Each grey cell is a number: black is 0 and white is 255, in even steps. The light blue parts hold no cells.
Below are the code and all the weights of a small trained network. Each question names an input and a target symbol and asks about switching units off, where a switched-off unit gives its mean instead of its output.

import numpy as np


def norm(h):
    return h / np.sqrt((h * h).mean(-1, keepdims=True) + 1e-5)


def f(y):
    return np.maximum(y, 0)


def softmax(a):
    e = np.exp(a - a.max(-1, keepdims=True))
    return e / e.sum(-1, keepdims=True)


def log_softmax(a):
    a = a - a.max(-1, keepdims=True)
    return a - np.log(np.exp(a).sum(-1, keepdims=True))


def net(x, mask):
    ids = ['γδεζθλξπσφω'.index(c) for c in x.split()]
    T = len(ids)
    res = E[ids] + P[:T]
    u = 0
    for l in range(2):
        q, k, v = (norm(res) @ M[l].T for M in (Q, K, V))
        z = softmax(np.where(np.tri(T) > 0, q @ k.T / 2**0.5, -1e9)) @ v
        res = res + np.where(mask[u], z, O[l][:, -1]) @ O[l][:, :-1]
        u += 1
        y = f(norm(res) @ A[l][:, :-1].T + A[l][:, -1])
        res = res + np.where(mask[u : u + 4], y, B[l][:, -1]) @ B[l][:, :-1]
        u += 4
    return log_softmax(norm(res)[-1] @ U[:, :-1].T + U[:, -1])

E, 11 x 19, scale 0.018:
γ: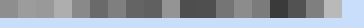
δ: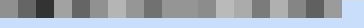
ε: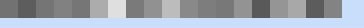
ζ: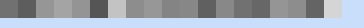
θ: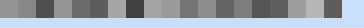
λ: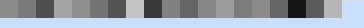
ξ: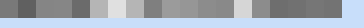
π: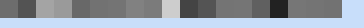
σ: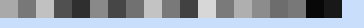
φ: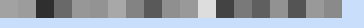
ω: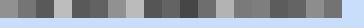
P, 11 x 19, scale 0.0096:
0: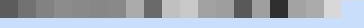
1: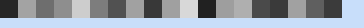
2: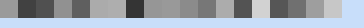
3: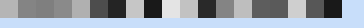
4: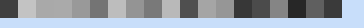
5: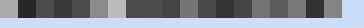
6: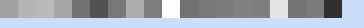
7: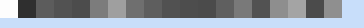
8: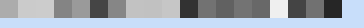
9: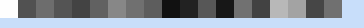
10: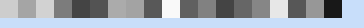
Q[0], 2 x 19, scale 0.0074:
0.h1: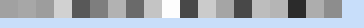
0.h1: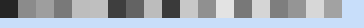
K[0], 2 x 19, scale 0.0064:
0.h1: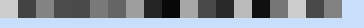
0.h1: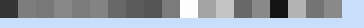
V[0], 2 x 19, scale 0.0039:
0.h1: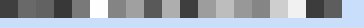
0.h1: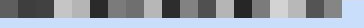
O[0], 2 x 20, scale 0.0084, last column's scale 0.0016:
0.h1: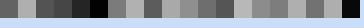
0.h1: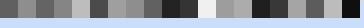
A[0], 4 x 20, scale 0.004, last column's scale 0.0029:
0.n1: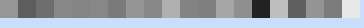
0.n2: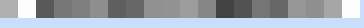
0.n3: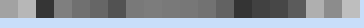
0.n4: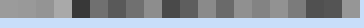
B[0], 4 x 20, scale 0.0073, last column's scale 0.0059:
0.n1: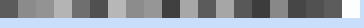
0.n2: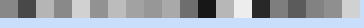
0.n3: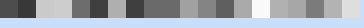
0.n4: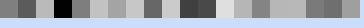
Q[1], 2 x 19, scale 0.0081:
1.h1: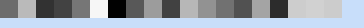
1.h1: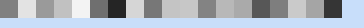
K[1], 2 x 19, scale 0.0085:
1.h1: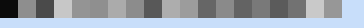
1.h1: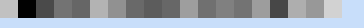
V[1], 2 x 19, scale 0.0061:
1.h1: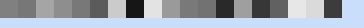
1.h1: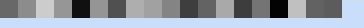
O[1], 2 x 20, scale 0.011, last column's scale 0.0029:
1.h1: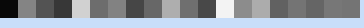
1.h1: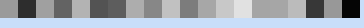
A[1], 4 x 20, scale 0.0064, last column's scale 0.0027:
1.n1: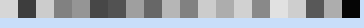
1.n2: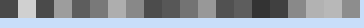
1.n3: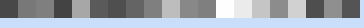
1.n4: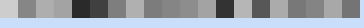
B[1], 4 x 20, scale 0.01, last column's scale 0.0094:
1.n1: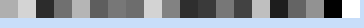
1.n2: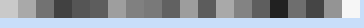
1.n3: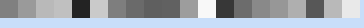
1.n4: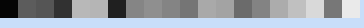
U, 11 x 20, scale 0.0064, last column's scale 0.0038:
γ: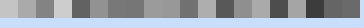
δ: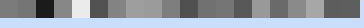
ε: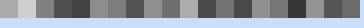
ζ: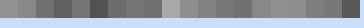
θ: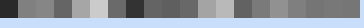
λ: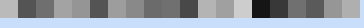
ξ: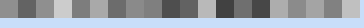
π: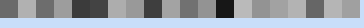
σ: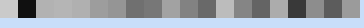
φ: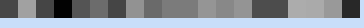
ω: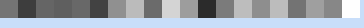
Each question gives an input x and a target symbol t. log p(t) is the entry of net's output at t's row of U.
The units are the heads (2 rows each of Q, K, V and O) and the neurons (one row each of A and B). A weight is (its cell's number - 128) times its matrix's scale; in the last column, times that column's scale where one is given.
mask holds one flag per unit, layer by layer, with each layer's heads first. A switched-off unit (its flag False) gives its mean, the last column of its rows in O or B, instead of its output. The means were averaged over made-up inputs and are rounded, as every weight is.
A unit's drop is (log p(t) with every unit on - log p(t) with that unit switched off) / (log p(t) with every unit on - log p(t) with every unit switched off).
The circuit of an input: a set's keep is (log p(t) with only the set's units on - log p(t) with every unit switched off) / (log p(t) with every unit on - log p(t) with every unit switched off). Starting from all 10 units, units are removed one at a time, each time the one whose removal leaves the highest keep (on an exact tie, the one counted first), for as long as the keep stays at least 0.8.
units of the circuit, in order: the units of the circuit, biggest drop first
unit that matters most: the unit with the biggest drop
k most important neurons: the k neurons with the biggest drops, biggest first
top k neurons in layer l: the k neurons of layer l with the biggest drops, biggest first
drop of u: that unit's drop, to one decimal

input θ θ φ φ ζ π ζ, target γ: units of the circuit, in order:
(1.h1, 1.n3, 1.n1)
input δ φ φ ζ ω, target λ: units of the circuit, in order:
(0.h1, 1.n1)
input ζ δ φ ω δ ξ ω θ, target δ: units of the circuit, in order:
(1.h1, 1.n1, 1.n4)
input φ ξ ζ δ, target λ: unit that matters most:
0.h1
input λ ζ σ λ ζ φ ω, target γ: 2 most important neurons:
(1.n3, 1.n1)
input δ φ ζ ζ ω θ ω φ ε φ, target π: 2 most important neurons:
(0.n3, 1.n3)
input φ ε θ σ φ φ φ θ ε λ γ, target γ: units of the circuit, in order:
(1.h1, 1.n3)
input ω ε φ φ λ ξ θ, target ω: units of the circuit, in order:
(0.h1, 1.n1, 1.n3)
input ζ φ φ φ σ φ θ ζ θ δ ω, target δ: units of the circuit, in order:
(1.n1, 1.h1)
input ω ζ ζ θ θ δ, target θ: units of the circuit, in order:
(1.h1, 1.n3)
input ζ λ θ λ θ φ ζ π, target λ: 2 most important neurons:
(1.n1, 1.n4)
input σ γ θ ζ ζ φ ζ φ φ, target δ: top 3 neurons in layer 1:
(1.n1, 1.n4, 1.n2)
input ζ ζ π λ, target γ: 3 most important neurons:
(1.n3, 1.n1, 1.n4)
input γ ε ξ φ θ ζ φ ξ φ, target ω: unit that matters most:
0.h1
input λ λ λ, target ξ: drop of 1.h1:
0.8
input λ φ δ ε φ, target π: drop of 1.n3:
0.1
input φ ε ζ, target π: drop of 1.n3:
0.2
